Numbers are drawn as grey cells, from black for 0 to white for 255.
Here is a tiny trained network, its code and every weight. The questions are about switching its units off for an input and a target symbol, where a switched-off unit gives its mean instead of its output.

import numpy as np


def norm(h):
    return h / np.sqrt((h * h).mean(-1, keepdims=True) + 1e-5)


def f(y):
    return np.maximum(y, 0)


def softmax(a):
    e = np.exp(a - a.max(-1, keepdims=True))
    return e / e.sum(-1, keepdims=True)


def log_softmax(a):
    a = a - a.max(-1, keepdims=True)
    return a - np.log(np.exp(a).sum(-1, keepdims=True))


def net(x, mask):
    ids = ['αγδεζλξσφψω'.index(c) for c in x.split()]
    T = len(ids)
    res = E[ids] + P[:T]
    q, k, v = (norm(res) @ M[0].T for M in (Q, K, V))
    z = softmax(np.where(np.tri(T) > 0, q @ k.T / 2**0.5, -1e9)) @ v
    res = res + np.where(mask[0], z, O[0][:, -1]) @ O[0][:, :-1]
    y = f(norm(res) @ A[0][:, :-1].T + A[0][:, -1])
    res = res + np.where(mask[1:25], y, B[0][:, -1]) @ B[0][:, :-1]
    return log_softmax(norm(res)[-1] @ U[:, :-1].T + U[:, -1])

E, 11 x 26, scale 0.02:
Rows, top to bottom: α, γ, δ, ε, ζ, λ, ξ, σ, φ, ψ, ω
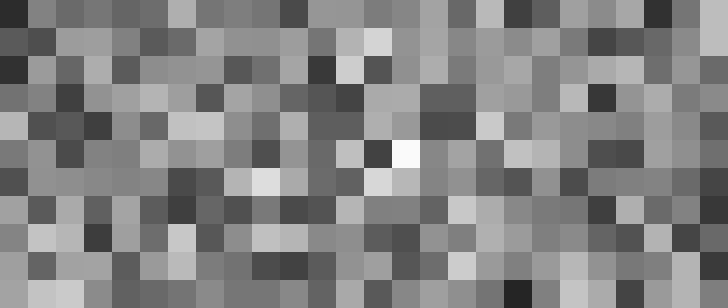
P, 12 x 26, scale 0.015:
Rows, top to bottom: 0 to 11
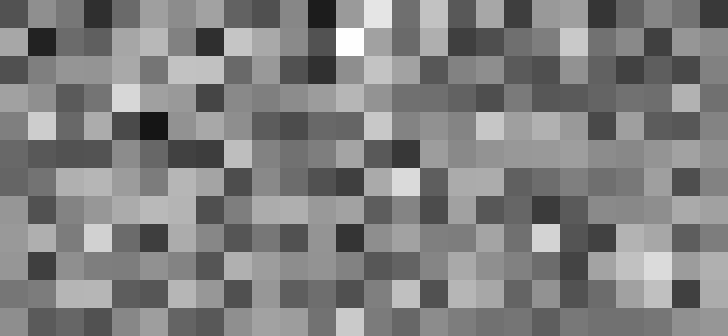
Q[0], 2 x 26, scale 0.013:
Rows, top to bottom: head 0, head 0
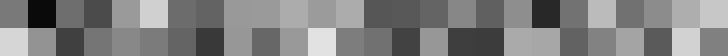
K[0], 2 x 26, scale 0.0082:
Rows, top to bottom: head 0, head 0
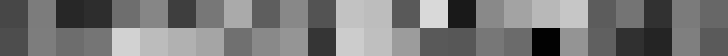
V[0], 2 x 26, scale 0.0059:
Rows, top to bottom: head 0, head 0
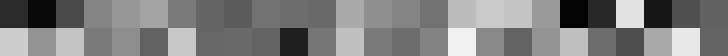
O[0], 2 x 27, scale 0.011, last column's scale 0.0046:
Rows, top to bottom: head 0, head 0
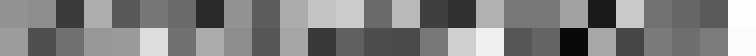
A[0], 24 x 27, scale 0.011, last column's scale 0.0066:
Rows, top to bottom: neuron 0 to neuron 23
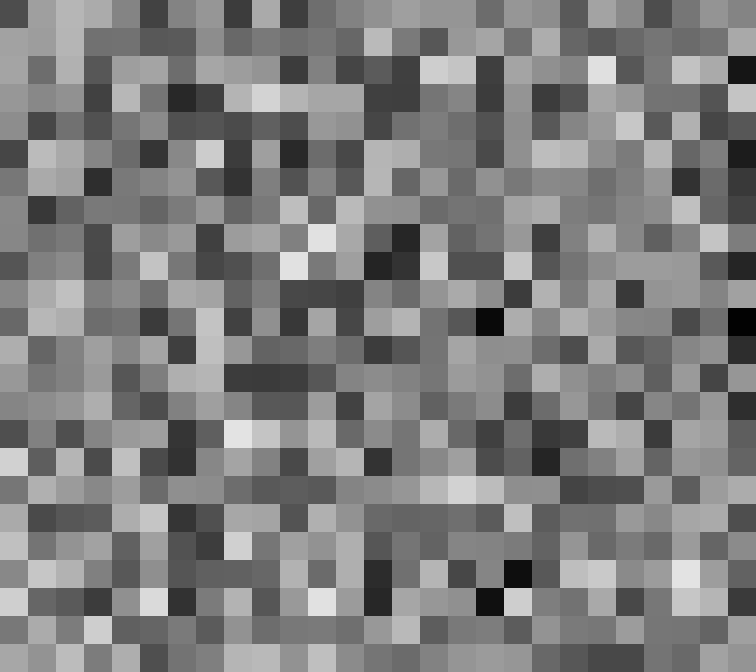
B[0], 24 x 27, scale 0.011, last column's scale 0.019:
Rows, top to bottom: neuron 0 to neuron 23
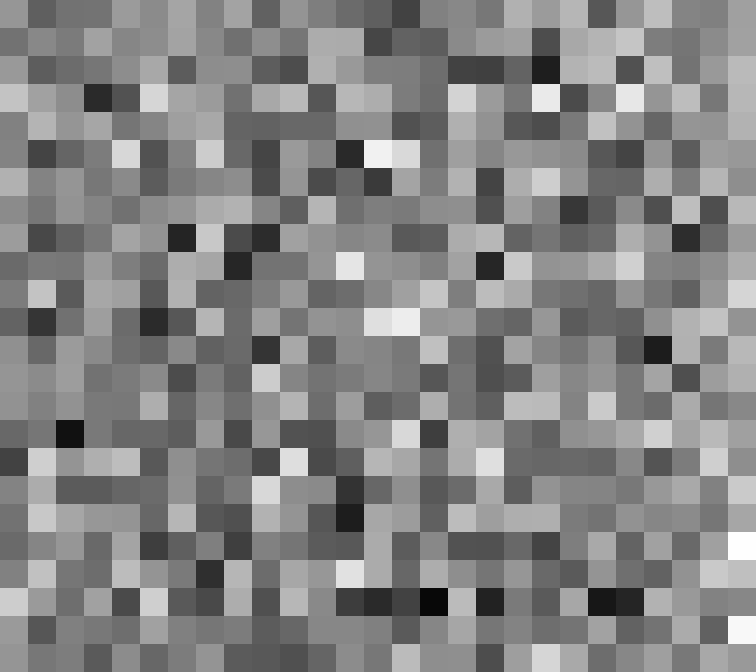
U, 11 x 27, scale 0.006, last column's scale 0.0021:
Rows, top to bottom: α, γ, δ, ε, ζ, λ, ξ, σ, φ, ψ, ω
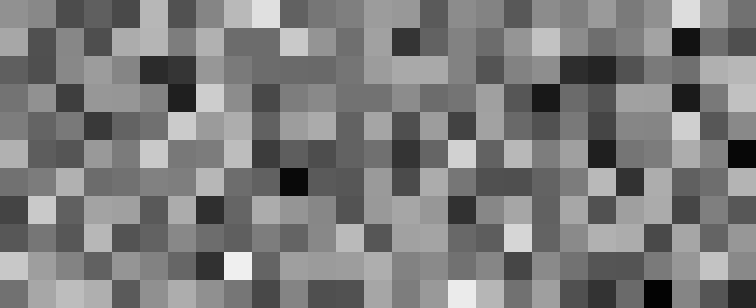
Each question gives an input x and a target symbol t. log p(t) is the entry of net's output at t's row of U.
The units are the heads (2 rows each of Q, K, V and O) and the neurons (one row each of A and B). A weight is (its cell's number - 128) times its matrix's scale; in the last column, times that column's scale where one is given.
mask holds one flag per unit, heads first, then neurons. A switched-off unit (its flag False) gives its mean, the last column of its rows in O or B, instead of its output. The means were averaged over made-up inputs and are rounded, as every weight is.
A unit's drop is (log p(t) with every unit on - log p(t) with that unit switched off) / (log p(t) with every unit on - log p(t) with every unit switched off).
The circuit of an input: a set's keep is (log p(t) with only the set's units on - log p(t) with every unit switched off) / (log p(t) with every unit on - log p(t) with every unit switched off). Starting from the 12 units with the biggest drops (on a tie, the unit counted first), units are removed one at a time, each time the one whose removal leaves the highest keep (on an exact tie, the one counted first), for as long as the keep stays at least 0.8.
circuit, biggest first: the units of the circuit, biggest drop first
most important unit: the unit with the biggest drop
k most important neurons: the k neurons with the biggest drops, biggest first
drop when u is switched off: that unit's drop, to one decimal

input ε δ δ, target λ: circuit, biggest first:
neuron 19; neuron 0; neuron 10
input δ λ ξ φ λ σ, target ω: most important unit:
neuron 16
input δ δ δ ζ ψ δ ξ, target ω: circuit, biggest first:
head 0; neuron 12
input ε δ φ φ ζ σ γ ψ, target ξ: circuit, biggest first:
neuron 19; neuron 3
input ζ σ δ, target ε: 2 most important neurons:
neuron 12; neuron 3
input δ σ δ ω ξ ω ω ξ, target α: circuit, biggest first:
neuron 3; neuron 15
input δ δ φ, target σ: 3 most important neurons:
neuron 10; neuron 17; neuron 22
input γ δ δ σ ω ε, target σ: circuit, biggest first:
neuron 18; neuron 3
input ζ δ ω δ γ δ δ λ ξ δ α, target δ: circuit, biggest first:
head 0; neuron 11; neuron 5
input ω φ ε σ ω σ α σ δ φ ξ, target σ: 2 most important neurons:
neuron 10; neuron 17
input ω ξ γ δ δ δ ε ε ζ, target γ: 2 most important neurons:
neuron 13; neuron 5
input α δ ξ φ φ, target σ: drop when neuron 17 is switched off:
0.4
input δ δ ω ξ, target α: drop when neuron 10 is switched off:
0.1
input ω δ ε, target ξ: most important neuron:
neuron 2
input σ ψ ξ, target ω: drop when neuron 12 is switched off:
0.4
